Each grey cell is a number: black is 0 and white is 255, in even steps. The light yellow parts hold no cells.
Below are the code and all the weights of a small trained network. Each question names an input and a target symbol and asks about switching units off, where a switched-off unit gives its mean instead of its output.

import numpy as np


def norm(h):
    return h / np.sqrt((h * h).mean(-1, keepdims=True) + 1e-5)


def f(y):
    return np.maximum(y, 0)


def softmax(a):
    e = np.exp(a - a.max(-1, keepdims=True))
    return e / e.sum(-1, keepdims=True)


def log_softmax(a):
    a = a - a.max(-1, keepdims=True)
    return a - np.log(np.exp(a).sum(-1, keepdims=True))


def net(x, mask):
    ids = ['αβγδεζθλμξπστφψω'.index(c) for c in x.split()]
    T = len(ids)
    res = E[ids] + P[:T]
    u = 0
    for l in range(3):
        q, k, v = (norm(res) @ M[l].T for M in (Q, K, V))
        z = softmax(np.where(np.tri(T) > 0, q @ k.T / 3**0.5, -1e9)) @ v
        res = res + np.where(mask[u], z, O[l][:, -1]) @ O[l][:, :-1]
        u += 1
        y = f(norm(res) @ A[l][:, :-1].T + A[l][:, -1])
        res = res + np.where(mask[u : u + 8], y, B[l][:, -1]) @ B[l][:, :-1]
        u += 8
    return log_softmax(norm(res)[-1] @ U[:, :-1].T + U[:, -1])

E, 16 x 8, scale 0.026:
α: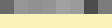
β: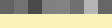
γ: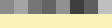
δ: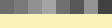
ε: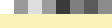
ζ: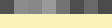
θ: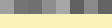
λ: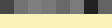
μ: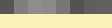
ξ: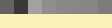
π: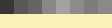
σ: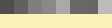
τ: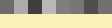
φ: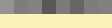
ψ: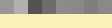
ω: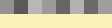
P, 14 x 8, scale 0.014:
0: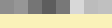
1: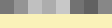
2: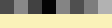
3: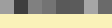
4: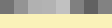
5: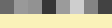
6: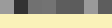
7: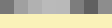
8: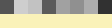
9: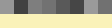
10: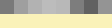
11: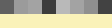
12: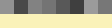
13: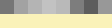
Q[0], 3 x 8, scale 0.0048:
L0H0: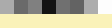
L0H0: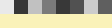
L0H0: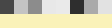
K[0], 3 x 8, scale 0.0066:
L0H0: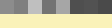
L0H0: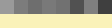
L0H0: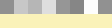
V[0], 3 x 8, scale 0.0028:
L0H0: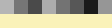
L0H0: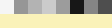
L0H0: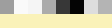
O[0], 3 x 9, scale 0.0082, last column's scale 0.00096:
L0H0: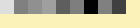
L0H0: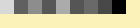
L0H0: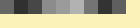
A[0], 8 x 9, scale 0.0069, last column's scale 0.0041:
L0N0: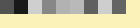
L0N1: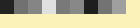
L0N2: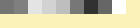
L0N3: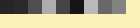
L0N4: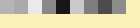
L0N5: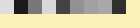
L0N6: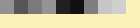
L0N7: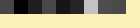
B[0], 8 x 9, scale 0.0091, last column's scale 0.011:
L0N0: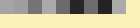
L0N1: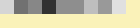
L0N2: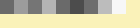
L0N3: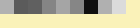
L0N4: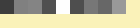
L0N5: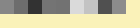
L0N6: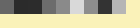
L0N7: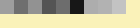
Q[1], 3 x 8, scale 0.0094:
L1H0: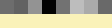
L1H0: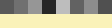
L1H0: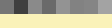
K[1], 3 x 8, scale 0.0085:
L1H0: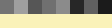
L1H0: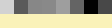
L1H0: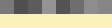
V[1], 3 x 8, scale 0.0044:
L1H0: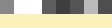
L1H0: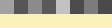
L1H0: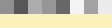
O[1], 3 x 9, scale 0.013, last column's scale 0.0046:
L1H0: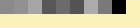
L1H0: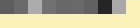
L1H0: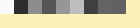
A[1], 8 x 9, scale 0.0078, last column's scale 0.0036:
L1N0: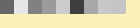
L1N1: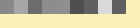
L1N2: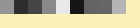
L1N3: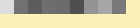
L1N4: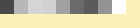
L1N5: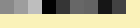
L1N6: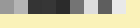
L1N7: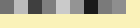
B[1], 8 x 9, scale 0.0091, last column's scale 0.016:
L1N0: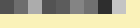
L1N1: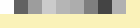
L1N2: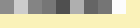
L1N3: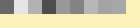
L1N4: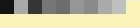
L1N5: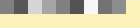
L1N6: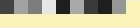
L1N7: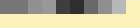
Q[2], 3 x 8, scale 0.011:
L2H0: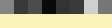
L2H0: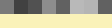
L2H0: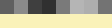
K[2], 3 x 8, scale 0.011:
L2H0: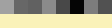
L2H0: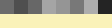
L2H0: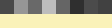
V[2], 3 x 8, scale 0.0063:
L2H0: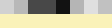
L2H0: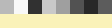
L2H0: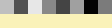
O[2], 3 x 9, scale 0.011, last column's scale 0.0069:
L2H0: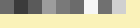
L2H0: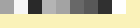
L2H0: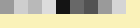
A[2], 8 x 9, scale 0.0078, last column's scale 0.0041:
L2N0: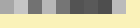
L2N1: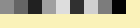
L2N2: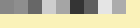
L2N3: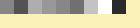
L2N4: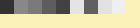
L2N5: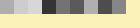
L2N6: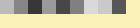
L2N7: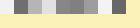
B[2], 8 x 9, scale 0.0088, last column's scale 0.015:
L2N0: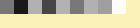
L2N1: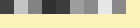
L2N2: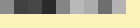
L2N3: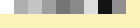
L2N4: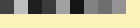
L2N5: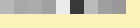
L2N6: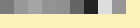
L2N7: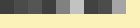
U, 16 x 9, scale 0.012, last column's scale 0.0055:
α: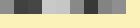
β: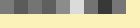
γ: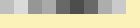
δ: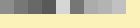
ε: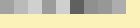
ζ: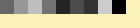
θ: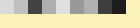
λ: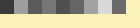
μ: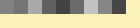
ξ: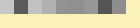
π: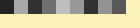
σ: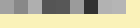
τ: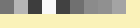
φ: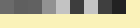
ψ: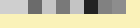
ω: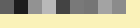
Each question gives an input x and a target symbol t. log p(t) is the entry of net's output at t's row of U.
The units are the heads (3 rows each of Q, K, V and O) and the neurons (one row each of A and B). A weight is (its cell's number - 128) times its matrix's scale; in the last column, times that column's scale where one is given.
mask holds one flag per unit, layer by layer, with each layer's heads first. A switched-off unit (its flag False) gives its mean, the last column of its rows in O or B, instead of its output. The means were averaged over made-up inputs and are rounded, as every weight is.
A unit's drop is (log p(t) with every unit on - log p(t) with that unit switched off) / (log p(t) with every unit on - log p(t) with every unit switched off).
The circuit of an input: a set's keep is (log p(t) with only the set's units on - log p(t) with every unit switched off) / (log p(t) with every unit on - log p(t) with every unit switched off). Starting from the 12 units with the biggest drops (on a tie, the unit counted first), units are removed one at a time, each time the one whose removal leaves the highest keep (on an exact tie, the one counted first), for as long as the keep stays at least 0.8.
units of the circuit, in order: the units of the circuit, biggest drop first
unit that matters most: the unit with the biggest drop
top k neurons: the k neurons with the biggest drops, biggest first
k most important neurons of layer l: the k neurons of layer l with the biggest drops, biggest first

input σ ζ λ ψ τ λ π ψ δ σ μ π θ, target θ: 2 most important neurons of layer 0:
[L0N7 L0N6]
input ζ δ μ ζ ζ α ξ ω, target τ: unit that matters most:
L0N0
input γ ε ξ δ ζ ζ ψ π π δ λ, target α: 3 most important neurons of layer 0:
[L0N2 L0N7 L0N4]
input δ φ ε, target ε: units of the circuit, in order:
[L0N4 L2N5]
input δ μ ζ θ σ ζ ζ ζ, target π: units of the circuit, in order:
[L1N4 L2H0]
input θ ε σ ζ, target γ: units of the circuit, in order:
[L0N7 L0N3 L2H0]
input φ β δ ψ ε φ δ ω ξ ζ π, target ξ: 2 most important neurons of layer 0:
[L0N0 L0N1]
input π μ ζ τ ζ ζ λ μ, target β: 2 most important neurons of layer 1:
[L1N1 L1N2]
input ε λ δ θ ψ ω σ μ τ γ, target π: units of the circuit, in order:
[L0N6 L0N1]
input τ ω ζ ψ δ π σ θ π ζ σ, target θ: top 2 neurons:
[L0N0 L0N3]
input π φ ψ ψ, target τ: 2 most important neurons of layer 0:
[L0N1 L0N3]
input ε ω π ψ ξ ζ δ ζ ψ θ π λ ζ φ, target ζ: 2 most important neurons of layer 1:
[L1N1 L1N3]
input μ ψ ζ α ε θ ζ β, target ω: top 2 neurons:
[L0N3 L0N4]
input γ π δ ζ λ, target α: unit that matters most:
L0N2
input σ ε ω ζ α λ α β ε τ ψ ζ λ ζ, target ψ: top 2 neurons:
[L0N7 L0N1]
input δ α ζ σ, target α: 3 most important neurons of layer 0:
[L0N3 L0N6 L0N0]
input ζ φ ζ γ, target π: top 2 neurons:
[L0N6 L1N1]
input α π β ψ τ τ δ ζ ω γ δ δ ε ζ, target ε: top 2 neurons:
[L0N1 L0N3]
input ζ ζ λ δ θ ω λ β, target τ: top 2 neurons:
[L0N0 L0N3]
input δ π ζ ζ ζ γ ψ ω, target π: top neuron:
[L1N4]
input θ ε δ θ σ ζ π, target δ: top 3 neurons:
[L0N7 L0N3 L1N0]
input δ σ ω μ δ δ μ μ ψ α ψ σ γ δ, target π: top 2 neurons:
[L0N0 L1N4]
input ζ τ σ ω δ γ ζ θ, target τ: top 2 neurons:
[L0N0 L0N3]
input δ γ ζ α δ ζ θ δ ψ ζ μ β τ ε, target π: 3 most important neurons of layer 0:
[L0N4 L0N1 L0N3]
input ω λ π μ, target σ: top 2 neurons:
[L0N3 L1N4]
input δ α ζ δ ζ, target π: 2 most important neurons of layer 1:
[L1N4 L1N6]
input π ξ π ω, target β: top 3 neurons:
[L0N5 L0N4 L1N4]
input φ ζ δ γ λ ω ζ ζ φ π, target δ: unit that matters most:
L0N7
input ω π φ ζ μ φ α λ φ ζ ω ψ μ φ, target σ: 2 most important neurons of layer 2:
[L2N7 L2N2]
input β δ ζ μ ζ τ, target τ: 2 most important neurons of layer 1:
[L1N6 L1N7]
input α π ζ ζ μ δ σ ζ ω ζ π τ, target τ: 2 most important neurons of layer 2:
[L2N7 L2N2]
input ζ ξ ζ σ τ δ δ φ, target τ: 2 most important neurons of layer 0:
[L0N0 L0N3]
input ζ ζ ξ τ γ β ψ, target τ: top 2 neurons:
[L1N6 L0N3]
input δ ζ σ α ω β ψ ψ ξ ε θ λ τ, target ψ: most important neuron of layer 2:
[L2N7]
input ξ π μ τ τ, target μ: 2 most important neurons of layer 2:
[L2N3 L2N4]
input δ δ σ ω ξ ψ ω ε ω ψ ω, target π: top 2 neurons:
[L0N4 L1N4]
